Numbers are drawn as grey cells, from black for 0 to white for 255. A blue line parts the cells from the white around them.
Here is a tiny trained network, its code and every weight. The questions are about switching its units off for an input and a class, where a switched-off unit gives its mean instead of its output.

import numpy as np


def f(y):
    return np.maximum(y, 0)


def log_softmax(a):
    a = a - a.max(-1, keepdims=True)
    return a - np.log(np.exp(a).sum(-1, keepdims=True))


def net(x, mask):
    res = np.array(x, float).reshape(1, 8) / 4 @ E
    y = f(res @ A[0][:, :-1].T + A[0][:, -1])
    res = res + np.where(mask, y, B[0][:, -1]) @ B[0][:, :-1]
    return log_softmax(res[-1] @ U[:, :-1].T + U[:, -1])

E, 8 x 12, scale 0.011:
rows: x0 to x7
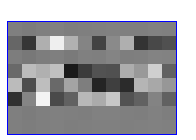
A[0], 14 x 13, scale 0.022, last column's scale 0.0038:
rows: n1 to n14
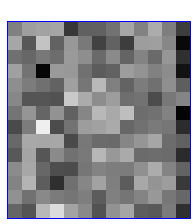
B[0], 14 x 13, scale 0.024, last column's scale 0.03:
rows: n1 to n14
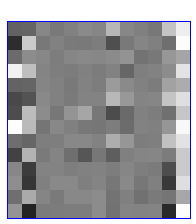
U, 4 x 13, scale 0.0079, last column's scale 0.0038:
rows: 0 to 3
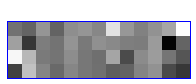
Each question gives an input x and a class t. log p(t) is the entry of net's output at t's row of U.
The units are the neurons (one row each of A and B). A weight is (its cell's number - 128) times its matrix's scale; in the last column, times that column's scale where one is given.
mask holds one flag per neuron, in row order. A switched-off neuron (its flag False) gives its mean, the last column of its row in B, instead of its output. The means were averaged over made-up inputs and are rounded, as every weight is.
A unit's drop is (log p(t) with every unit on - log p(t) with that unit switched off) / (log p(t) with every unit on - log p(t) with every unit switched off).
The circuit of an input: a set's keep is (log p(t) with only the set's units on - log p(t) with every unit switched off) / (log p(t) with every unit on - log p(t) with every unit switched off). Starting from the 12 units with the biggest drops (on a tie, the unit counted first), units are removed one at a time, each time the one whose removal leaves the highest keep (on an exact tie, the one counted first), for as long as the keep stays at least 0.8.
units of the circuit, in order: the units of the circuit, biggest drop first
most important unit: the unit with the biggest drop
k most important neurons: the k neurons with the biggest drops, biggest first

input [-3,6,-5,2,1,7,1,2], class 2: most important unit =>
n8
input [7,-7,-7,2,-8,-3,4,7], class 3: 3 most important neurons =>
[n10, n7, n14]
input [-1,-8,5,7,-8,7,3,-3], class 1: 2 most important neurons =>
[n12, n11]
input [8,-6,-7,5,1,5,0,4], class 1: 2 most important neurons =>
[n12, n11]
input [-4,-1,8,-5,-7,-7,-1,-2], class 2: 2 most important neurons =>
[n4, n2]
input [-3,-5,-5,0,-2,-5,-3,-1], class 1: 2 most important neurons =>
[n8, n12]
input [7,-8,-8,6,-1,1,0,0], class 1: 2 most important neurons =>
[n12, n11]
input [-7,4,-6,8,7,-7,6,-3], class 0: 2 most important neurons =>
[n1, n8]
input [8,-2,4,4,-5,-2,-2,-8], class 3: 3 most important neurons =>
[n7, n10, n6]
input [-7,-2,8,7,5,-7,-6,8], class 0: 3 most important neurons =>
[n1, n8, n9]
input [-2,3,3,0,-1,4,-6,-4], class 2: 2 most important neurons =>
[n8, n12]
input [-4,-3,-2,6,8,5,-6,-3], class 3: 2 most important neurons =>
[n2, n6]
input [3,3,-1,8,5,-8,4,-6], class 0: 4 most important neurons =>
[n1, n8, n9, n7]
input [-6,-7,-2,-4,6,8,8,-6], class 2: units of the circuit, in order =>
[n8]
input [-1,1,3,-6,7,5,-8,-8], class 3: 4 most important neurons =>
[n2, n1, n9, n4]
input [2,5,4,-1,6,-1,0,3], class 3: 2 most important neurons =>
[n2, n12]
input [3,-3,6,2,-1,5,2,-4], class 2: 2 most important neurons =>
[n8, n14]
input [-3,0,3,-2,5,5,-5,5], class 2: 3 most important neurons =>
[n8, n10, n7]
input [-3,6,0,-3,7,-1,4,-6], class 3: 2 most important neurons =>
[n2, n12]
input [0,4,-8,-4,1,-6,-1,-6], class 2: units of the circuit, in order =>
[n4]
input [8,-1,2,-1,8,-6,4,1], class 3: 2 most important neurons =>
[n2, n8]
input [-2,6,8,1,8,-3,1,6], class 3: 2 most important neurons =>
[n2, n12]
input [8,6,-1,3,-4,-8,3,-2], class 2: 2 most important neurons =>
[n4, n12]
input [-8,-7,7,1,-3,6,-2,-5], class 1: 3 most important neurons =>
[n12, n11, n4]
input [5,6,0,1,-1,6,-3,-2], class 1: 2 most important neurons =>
[n14, n4]
